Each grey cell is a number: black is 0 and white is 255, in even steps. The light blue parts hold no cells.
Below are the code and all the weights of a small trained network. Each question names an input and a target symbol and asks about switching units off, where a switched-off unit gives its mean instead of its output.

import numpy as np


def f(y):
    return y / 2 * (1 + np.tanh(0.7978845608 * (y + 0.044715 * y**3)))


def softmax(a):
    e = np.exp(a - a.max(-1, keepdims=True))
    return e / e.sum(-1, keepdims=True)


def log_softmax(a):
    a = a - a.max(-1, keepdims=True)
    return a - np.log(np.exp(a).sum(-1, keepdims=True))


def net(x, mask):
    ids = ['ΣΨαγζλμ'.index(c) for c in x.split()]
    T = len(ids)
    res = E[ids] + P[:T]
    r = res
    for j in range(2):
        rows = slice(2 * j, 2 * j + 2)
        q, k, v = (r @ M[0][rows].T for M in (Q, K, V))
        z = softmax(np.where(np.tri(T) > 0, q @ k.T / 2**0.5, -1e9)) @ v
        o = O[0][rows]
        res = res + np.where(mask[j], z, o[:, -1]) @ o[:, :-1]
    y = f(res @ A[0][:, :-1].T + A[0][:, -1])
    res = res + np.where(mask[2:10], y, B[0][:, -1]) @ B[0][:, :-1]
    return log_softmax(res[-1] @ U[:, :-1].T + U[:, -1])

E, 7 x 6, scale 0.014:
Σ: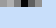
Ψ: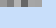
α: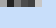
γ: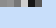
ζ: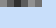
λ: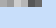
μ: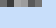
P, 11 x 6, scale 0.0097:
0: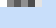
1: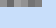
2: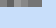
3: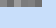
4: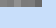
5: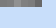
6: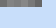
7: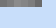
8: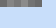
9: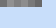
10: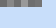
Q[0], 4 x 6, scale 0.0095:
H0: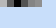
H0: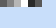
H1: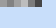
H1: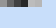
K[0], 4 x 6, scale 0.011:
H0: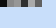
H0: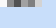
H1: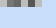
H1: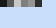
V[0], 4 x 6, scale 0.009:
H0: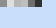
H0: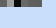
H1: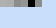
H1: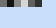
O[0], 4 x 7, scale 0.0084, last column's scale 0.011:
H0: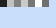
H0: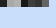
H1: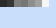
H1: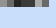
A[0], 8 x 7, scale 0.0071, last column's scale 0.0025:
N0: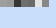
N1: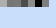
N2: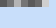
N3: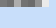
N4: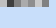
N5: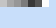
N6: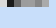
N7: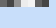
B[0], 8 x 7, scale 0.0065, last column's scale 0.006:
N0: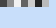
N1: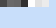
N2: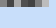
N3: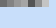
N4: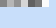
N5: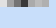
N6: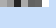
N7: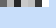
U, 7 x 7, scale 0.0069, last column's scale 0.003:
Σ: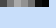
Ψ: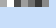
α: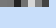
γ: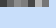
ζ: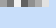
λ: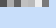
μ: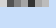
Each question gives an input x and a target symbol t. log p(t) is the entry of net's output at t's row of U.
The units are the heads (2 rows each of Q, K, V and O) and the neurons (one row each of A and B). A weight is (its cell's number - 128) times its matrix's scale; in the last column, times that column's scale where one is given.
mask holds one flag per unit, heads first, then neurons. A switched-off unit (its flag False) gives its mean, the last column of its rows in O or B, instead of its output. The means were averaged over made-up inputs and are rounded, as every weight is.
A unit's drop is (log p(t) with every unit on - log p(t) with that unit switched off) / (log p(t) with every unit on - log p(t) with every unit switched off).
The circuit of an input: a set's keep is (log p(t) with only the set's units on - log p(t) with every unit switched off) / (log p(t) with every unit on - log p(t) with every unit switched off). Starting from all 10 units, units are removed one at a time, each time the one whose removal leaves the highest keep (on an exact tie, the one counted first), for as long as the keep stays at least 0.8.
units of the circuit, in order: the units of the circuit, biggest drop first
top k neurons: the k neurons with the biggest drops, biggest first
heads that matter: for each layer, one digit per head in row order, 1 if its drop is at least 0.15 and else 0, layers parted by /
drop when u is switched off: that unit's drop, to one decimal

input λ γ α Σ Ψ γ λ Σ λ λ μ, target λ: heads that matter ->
10
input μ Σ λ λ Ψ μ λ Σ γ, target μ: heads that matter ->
11
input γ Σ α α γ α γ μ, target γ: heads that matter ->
11
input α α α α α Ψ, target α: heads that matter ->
10
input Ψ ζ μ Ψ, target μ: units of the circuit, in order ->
H1; N7; N1
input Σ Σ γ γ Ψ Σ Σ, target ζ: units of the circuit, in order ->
N7; N6
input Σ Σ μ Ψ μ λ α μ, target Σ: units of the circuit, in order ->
H1; H0
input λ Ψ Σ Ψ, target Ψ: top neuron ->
N1
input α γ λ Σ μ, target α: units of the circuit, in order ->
H0; N1
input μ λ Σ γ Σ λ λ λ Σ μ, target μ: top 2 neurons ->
N1; N0
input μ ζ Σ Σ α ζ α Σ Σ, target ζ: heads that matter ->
11
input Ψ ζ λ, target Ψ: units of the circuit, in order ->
H0; N7; H1; N6
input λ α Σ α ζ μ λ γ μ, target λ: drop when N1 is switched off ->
-0.1
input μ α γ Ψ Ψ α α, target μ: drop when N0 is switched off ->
-0.1
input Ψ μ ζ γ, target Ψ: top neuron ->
N7
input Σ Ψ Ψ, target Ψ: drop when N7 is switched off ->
0.2
